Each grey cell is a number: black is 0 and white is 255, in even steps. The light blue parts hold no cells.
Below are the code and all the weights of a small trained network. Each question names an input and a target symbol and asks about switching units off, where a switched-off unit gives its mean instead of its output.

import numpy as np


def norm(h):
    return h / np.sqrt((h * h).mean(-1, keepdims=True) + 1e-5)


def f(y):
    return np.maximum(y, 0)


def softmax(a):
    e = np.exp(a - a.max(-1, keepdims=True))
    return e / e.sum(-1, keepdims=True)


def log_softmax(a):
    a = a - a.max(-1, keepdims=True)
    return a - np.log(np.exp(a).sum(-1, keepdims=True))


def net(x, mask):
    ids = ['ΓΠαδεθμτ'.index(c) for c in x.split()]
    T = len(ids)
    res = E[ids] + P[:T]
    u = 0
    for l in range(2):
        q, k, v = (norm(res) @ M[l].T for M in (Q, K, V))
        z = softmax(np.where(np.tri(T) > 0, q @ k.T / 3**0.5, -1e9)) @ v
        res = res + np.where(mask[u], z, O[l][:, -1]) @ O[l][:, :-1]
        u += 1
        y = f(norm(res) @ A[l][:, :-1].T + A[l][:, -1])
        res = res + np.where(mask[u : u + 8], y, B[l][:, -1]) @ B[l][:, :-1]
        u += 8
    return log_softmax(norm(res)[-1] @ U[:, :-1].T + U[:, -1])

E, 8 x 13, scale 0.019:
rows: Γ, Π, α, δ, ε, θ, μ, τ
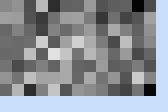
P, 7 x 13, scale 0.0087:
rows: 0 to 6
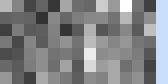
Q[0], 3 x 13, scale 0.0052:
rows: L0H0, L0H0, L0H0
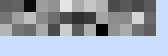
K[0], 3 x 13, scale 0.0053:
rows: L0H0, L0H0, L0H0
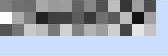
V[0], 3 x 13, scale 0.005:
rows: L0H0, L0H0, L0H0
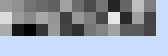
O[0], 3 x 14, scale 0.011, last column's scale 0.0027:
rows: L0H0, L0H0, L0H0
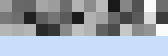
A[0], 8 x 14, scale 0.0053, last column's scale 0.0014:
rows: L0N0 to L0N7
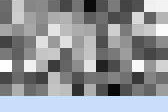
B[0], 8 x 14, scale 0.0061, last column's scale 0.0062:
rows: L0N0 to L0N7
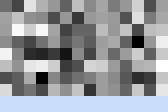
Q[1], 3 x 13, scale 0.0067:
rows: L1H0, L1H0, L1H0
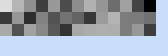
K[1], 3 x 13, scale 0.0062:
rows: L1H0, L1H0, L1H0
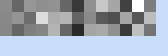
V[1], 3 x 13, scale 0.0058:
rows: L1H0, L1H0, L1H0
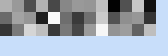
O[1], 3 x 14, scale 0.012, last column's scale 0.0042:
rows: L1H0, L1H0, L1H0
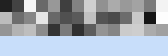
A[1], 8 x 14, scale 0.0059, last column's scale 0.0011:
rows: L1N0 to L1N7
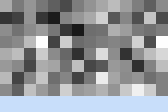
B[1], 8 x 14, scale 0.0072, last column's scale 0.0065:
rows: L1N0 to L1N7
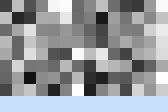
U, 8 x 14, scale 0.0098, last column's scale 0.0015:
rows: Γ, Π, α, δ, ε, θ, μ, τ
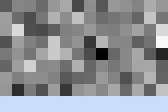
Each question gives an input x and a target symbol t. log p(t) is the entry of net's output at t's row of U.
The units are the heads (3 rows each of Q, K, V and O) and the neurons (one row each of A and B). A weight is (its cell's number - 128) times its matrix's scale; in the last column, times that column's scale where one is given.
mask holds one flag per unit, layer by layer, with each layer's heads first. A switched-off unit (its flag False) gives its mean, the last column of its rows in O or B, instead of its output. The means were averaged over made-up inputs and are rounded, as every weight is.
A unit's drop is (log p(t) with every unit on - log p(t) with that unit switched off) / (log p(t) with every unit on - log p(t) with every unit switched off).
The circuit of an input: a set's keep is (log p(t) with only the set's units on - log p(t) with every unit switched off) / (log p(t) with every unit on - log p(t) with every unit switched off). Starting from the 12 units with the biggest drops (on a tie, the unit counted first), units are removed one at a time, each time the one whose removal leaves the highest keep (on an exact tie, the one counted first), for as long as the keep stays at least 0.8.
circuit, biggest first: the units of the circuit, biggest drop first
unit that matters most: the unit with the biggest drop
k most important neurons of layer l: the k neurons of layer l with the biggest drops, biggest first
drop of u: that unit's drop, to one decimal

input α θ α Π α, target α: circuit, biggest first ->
[L1H0 L0H0]
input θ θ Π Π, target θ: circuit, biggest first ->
[L0H0 L0N5 L1H0]
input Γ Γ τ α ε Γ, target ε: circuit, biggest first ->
[L0H0 L1N4]
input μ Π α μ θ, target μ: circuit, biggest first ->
[L0H0]
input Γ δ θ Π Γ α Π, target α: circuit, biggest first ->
[L0H0 L1N3]
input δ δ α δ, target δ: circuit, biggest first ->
[L0H0 L1H0 L0N3 L1N5]
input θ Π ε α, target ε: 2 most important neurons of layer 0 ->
[L0N4 L0N1]
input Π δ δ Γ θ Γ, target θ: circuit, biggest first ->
[L0H0 L1H0]
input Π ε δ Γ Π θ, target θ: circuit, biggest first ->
[L0H0 L1N7]
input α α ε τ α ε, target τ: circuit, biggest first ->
[L1H0 L0N4]
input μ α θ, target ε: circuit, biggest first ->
[L0N5 L1N4]
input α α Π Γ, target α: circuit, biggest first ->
[L0H0 L1H0 L0N7]
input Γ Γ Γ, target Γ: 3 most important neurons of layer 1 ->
[L1N1 L1N4 L1N6]
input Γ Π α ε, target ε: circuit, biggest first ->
[L1H0]
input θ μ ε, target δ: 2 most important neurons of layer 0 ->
[L0N5 L0N6]
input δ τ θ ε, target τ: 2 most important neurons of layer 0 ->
[L0N7 L0N1]
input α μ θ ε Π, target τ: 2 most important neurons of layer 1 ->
[L1N0 L1N6]
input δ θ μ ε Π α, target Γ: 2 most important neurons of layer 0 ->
[L0N5 L0N6]
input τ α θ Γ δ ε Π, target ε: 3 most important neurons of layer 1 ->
[L1N4 L1N7 L1N3]
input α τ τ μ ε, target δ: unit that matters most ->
L0N6
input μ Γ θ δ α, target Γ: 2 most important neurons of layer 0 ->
[L0N6 L0N5]
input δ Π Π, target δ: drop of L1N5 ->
0.2
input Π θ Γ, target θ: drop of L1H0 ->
0.3
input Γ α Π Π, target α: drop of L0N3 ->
0.1
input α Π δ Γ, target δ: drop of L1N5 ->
0.1
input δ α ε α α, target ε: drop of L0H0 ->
0.3
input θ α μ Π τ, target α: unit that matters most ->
L0N5
